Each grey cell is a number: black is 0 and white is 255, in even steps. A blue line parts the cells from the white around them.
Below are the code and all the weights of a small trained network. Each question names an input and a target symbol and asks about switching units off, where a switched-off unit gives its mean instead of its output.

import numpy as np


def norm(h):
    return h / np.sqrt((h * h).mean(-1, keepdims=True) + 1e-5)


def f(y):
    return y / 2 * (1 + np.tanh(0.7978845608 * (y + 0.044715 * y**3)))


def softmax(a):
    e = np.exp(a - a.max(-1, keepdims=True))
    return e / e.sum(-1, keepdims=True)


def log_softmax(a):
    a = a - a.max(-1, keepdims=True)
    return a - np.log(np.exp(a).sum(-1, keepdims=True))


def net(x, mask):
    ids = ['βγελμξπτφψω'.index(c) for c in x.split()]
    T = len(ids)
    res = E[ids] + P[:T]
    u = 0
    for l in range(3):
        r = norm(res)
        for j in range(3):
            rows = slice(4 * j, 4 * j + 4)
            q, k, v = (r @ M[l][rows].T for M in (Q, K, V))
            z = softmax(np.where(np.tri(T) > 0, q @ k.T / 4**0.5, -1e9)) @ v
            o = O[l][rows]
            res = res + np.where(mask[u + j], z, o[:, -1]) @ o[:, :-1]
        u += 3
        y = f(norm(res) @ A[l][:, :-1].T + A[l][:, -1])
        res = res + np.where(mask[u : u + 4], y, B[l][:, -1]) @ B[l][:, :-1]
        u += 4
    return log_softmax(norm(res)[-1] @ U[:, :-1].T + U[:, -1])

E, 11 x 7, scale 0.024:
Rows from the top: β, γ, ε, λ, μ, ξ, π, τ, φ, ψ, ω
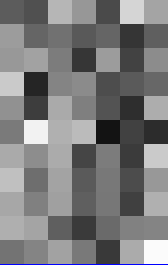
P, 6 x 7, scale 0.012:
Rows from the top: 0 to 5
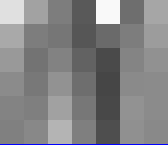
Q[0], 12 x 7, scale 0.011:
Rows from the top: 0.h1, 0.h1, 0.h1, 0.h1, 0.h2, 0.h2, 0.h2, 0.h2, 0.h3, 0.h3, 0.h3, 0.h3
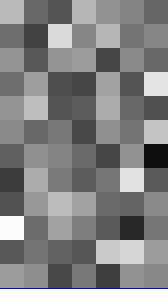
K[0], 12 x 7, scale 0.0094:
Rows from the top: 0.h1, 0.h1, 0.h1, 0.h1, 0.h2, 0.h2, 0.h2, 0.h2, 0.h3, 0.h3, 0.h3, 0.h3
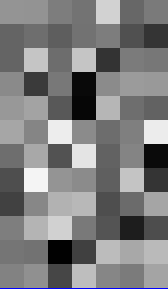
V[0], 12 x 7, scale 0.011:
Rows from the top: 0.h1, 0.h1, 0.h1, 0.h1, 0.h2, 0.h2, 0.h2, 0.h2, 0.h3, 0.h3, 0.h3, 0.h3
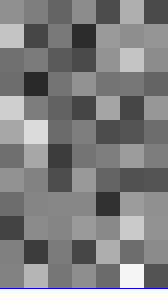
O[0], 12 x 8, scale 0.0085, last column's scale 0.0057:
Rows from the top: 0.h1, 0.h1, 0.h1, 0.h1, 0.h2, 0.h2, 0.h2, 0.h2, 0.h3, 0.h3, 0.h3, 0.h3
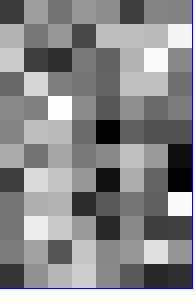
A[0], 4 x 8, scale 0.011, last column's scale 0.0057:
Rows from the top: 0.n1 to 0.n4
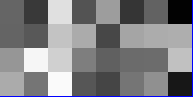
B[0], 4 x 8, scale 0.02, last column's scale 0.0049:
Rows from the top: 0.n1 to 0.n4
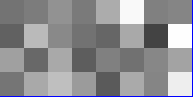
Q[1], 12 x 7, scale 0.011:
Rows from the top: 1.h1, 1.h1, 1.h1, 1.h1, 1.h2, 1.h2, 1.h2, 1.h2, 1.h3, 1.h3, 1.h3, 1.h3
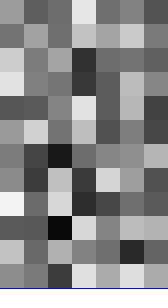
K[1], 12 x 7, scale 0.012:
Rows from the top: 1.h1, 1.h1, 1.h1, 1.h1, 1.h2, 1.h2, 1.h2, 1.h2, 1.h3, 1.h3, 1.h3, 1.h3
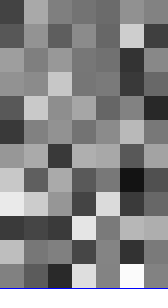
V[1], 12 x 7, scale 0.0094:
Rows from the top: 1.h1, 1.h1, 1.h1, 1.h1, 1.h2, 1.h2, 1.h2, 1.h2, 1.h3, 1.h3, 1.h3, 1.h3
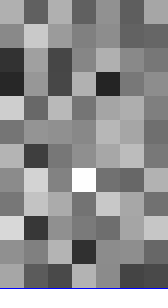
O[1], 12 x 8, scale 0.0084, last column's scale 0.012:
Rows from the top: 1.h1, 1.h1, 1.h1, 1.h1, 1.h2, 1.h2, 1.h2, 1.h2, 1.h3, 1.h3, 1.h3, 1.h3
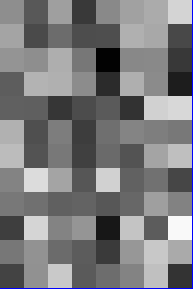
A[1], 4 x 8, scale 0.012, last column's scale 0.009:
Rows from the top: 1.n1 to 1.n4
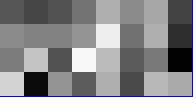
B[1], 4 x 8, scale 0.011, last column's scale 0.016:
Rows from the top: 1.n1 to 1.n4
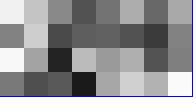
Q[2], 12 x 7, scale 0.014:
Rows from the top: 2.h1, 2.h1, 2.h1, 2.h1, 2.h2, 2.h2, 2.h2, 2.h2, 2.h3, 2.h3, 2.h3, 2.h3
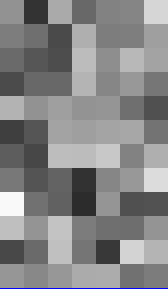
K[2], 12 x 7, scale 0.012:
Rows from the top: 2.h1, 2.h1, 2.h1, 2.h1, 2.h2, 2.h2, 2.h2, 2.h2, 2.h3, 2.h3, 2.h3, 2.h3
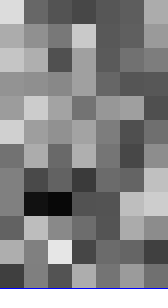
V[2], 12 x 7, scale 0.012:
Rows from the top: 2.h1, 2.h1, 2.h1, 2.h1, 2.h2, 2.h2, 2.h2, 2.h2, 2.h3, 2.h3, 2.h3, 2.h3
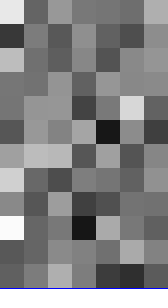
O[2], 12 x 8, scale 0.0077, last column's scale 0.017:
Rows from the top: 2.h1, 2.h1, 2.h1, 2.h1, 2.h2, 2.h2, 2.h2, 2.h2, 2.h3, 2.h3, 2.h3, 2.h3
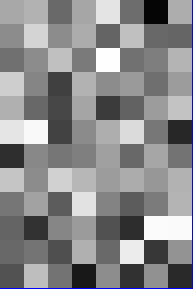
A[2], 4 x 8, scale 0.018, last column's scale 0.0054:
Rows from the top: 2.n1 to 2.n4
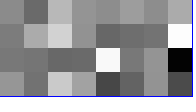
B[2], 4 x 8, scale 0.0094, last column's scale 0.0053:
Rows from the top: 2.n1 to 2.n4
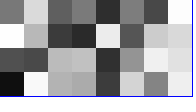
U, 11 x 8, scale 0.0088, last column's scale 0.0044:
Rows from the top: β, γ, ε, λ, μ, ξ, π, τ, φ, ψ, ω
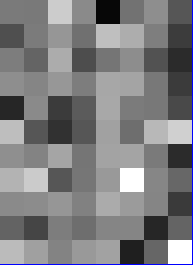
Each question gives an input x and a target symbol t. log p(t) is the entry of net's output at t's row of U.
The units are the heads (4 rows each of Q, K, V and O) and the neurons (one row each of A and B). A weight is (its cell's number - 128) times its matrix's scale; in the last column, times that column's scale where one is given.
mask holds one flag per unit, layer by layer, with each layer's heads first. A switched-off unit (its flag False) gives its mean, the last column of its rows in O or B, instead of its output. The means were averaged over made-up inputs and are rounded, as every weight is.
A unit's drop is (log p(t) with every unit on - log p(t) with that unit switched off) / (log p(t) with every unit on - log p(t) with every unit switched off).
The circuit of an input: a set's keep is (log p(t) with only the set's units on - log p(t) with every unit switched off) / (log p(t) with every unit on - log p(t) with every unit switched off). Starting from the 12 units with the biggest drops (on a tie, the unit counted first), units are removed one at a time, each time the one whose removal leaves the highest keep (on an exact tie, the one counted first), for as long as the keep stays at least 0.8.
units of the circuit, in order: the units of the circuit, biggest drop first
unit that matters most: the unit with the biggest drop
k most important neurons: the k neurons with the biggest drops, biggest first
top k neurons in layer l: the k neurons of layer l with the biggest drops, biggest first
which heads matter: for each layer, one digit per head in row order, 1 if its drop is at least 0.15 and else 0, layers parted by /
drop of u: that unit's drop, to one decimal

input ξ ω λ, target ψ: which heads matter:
110 / 001 / 000
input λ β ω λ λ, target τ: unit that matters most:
0.h2
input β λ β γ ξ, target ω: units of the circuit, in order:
2.n2; 0.h1
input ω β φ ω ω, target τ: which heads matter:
001 / 010 / 001
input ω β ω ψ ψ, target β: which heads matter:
010 / 100 / 000
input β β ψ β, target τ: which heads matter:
101 / 110 / 011
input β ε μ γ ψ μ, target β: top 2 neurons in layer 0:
0.n4; 0.n3
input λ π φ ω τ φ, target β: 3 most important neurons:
0.n4; 2.n2; 2.n1
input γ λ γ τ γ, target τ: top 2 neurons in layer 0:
0.n4; 0.n1
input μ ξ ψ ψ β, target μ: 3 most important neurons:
0.n3; 0.n4; 1.n4
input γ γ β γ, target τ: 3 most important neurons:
0.n4; 2.n2; 1.n4
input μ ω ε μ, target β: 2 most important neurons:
0.n4; 0.n2
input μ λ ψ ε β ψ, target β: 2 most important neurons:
0.n4; 1.n4
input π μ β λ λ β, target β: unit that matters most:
1.h1
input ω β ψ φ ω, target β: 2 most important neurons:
1.n4; 0.n2
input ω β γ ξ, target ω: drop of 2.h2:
0.2
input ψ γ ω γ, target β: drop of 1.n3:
0.0
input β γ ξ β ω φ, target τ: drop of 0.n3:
-0.2
